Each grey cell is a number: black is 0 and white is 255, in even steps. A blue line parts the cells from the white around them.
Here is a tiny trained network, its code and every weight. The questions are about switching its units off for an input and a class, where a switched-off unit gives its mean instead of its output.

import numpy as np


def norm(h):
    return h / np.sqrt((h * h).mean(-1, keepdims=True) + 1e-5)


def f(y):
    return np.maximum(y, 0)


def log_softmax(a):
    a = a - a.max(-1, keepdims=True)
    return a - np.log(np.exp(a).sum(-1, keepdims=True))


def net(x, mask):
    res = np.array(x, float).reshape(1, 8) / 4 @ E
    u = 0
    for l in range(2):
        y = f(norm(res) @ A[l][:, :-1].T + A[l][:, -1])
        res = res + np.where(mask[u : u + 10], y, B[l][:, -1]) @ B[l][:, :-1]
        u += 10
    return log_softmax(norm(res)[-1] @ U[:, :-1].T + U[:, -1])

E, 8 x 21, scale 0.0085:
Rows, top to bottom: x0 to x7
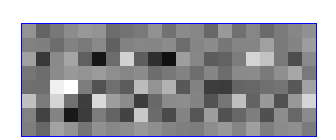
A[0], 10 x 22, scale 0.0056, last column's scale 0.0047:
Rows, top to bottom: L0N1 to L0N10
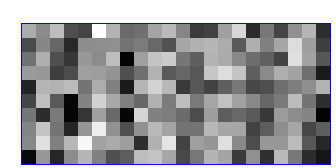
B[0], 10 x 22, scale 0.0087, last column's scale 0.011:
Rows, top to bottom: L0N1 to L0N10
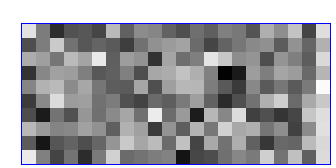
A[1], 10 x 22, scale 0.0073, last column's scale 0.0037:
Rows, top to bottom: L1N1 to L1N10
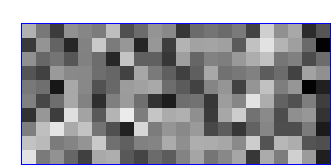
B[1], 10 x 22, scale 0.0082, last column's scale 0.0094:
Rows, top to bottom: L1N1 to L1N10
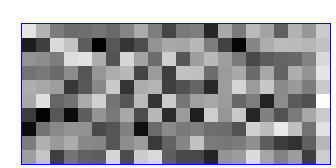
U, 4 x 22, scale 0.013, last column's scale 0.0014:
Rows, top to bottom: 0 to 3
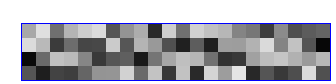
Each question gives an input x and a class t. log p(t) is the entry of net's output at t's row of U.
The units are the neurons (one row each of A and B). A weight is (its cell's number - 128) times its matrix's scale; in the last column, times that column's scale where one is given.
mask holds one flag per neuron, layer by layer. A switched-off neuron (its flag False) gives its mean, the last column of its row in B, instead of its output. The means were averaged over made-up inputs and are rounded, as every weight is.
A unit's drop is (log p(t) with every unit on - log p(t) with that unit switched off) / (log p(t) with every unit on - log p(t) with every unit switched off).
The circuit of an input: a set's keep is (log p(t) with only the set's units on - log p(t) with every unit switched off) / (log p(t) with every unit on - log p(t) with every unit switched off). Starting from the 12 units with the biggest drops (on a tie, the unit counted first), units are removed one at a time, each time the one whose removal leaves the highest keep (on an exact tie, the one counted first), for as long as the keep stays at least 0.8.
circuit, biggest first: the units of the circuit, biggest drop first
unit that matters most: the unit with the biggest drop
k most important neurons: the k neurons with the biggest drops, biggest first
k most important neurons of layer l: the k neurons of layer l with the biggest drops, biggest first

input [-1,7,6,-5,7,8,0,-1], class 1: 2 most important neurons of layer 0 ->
L0N5, L0N8
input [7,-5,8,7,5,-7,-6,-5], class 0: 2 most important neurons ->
L1N6, L0N7
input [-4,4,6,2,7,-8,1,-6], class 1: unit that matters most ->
L1N5
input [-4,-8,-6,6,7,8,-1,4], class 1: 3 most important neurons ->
L0N1, L1N10, L0N4
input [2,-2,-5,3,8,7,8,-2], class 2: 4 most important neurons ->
L0N5, L0N10, L1N8, L0N9
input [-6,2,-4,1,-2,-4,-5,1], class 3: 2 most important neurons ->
L0N9, L0N1
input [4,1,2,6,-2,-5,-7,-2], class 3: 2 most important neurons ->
L0N9, L1N7
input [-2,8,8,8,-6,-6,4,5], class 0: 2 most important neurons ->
L1N6, L1N3
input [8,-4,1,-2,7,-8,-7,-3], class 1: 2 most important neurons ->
L0N10, L0N7
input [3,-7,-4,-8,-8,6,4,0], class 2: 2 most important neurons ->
L0N6, L0N4
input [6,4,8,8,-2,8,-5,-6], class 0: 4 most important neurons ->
L1N6, L0N10, L1N3, L0N1
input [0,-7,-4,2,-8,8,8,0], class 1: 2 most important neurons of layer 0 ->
L0N1, L0N9
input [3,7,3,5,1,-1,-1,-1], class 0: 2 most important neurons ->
L0N7, L0N10
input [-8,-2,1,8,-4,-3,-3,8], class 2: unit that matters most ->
L0N1
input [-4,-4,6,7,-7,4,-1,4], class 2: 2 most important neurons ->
L1N2, L0N8
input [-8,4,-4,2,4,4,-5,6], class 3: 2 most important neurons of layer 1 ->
L1N6, L1N3
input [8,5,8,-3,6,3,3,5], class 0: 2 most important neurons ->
L1N6, L0N5
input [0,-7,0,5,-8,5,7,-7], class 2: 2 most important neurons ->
L0N6, L1N2
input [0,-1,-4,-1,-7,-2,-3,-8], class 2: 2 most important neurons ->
L0N6, L0N4
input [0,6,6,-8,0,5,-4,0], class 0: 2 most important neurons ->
L0N7, L0N10
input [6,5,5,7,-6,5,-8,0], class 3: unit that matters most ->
L1N7
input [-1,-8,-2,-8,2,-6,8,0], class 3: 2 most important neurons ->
L0N7, L0N1
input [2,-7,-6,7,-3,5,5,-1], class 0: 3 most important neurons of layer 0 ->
L0N3, L0N8, L0N10
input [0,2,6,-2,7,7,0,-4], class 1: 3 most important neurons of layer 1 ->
L1N10, L1N2, L1N3
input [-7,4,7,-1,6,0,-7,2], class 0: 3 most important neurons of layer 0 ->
L0N7, L0N9, L0N5
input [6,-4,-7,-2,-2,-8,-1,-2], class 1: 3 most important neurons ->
L0N10, L1N5, L1N1
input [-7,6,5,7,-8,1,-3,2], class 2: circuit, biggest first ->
L1N2
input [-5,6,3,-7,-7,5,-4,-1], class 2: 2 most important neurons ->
L1N2, L0N10
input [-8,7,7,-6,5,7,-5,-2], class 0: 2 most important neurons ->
L0N7, L0N10
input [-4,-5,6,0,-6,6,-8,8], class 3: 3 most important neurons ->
L1N7, L0N10, L0N5
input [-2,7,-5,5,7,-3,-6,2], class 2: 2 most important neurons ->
L0N5, L0N7
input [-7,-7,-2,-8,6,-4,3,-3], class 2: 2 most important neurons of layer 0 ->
L0N5, L0N1
